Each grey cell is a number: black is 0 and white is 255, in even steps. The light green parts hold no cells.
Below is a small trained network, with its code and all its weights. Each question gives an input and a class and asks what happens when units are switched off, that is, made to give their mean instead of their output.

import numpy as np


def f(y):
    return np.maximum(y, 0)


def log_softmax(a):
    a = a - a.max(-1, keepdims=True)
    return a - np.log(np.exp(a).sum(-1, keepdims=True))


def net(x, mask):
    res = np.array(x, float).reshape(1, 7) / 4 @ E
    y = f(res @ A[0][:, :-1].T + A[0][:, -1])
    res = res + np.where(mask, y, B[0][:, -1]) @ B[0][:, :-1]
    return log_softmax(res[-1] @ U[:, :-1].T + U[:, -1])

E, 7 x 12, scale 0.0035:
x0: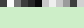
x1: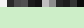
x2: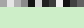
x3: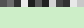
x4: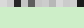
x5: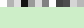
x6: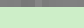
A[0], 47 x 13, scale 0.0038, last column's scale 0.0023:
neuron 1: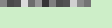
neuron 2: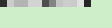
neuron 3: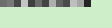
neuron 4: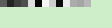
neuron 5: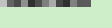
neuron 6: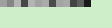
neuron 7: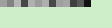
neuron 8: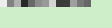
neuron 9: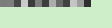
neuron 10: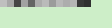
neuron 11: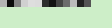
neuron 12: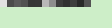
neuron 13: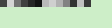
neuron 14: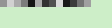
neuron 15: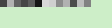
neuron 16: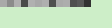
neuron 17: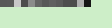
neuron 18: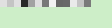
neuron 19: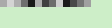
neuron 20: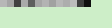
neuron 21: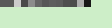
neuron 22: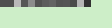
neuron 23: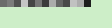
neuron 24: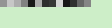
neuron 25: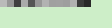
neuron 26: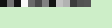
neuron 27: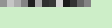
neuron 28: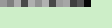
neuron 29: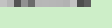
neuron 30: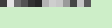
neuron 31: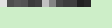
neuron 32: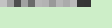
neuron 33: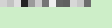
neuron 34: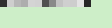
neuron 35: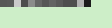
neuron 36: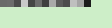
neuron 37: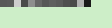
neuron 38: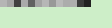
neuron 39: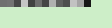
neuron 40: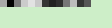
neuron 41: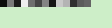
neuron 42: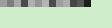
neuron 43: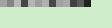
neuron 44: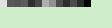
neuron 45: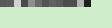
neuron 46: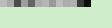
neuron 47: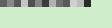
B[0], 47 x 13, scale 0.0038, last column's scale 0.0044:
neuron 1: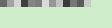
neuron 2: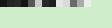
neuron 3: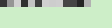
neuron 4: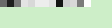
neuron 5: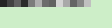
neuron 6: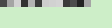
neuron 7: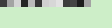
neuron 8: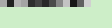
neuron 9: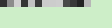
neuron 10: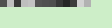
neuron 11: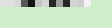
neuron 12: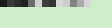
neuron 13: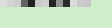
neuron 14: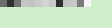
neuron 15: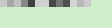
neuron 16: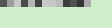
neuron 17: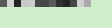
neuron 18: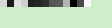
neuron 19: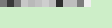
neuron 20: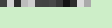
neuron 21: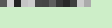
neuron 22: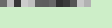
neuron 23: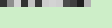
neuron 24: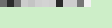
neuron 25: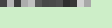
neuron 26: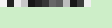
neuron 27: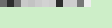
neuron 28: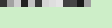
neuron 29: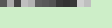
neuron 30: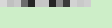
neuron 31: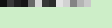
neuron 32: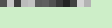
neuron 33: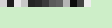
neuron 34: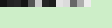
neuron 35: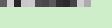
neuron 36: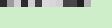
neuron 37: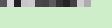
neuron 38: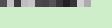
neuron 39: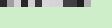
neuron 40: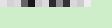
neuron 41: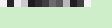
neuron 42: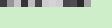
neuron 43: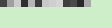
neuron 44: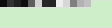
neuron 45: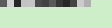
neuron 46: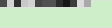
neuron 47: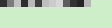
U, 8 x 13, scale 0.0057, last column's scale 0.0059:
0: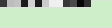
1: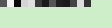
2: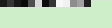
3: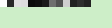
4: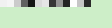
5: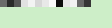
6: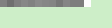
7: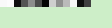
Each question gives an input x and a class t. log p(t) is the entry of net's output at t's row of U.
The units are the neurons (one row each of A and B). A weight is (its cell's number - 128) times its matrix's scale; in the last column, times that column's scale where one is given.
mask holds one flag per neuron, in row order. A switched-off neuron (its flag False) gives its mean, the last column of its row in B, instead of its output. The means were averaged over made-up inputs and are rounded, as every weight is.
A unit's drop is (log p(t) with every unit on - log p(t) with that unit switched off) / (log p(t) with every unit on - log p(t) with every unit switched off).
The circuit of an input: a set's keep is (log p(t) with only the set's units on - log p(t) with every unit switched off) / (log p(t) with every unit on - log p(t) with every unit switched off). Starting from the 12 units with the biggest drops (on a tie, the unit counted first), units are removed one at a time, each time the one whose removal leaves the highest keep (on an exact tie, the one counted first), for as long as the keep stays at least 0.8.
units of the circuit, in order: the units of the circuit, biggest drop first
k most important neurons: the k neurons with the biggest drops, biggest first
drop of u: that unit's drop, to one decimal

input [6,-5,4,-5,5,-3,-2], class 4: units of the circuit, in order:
(neuron 30)
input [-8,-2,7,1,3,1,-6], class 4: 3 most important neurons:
(neuron 11; neuron 40; neuron 4)
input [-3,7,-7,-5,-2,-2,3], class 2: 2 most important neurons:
(neuron 31; neuron 12)
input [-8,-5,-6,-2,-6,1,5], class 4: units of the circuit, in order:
(neuron 40; neuron 11)
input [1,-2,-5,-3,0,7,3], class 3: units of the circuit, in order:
(neuron 18; neuron 33)
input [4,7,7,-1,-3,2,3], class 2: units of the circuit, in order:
(neuron 44; neuron 12)
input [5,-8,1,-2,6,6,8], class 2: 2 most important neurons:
(neuron 34; neuron 2)
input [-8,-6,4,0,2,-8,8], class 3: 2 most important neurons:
(neuron 26; neuron 41)
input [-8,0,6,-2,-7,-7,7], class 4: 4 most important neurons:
(neuron 11; neuron 40; neuron 18; neuron 33)
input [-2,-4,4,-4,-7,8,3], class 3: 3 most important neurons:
(neuron 18; neuron 33; neuron 8)
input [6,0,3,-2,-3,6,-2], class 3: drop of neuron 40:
0.2
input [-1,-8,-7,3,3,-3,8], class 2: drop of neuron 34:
0.4
